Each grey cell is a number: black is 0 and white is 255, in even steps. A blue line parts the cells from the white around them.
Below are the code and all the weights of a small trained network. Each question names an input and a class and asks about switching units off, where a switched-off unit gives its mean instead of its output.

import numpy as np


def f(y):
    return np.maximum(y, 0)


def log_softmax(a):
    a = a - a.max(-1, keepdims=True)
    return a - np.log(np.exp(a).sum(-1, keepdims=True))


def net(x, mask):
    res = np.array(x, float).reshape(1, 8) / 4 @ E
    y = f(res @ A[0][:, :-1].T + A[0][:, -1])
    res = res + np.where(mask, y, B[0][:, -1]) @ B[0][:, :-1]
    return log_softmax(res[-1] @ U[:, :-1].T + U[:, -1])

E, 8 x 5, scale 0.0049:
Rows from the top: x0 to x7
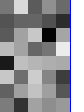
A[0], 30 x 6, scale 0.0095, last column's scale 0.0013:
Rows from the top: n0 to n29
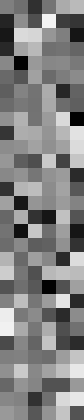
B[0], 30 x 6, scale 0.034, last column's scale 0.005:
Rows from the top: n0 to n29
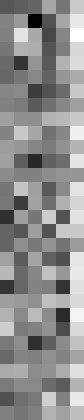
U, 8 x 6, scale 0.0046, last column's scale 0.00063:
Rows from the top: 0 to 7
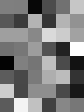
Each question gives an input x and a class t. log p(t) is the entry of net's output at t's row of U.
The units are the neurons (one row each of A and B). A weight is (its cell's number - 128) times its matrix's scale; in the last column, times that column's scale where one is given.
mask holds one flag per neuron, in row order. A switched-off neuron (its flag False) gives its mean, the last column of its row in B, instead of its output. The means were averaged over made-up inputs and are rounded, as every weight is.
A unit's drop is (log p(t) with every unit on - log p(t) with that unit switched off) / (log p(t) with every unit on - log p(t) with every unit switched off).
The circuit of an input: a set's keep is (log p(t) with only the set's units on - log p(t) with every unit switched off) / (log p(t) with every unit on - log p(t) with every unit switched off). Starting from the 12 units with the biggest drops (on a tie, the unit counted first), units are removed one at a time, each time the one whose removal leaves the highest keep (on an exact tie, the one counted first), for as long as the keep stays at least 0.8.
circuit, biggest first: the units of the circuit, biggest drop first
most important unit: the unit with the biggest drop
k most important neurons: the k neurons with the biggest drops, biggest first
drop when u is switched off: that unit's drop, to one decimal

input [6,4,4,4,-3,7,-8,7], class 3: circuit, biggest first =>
(n22, n20)
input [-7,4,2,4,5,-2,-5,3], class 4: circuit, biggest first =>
(n15, n28)
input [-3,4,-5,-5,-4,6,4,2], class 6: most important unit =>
n22
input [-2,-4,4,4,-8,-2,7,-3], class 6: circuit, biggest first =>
(n22, n2)
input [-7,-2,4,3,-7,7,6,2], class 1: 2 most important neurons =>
(n16, n4)
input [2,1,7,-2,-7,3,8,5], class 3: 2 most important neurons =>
(n22, n20)
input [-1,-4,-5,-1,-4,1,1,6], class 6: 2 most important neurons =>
(n23, n19)
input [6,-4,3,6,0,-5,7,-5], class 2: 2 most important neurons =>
(n21, n8)
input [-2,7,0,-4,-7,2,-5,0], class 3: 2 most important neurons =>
(n20, n22)
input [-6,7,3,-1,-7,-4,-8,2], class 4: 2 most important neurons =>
(n20, n15)
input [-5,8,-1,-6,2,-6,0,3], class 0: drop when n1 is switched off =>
0.2
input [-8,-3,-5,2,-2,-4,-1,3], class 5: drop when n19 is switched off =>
0.1
